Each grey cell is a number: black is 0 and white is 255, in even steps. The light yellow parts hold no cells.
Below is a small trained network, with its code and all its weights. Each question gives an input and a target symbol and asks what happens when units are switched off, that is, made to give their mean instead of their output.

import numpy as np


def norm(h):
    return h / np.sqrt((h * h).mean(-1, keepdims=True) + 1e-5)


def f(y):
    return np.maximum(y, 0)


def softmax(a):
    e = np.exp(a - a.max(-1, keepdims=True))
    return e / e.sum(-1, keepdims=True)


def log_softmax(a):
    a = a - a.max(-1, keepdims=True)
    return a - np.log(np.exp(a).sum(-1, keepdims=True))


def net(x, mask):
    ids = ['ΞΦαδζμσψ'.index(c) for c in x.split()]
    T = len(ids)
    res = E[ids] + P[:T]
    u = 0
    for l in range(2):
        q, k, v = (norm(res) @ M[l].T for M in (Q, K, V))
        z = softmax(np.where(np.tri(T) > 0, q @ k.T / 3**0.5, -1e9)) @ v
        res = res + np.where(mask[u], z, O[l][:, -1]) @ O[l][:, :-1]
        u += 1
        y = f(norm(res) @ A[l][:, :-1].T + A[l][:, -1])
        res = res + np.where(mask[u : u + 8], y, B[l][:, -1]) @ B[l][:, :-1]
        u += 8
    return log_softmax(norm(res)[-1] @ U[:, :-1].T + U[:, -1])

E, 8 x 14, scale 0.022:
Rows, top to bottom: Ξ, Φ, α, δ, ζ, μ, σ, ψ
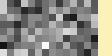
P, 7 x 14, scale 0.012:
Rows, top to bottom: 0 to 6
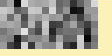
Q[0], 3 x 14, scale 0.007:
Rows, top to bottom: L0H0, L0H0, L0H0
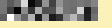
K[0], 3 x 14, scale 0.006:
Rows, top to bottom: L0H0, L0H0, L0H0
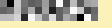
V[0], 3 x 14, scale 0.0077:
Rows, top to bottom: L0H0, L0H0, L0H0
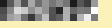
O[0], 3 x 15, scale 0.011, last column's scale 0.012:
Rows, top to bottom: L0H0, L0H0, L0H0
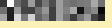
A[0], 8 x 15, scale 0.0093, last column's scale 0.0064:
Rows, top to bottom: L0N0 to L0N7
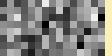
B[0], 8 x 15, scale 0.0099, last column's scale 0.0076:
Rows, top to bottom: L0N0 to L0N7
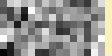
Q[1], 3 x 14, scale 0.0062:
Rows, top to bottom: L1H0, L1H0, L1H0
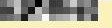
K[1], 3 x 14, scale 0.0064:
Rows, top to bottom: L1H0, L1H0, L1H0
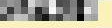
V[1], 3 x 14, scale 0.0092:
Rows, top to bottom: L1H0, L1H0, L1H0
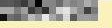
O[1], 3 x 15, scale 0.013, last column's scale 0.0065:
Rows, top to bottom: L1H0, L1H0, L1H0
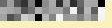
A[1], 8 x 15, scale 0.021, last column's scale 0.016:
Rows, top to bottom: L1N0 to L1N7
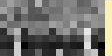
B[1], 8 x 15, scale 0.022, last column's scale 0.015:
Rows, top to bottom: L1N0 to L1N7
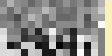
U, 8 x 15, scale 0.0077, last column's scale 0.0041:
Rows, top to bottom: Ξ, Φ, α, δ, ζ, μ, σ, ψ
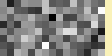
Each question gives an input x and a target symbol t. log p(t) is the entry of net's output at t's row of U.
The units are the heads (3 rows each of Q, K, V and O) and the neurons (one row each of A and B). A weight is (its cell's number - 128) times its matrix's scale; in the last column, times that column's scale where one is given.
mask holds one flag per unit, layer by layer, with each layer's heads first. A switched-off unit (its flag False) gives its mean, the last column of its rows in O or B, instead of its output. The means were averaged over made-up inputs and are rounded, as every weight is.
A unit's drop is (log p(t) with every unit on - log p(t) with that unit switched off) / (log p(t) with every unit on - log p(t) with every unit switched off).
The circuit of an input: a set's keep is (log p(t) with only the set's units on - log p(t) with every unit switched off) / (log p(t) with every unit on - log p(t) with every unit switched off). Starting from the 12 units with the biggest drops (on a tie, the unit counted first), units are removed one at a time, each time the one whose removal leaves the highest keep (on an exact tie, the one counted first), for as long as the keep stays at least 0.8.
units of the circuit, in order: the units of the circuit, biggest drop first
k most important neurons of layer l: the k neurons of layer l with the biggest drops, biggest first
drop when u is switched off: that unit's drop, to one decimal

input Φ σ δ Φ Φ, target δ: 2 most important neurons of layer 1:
L1N2, L1N0
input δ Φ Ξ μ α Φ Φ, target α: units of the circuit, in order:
L0H0
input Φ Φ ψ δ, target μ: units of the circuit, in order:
L0H0, L1N1
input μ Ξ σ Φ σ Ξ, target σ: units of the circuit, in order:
L0H0, L1H0
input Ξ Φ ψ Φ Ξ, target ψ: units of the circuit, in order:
L1H0, L1N0, L0N4
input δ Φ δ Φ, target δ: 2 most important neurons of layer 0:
L0N7, L0N5
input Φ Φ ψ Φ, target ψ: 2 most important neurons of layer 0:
L0N4, L0N5
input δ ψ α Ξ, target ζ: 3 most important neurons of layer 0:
L0N6, L0N5, L0N4
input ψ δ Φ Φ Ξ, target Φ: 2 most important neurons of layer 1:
L1N1, L1N3
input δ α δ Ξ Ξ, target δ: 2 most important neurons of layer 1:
L1N2, L1N0
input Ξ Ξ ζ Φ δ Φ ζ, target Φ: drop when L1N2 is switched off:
0.1
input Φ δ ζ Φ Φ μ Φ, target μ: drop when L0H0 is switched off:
0.5
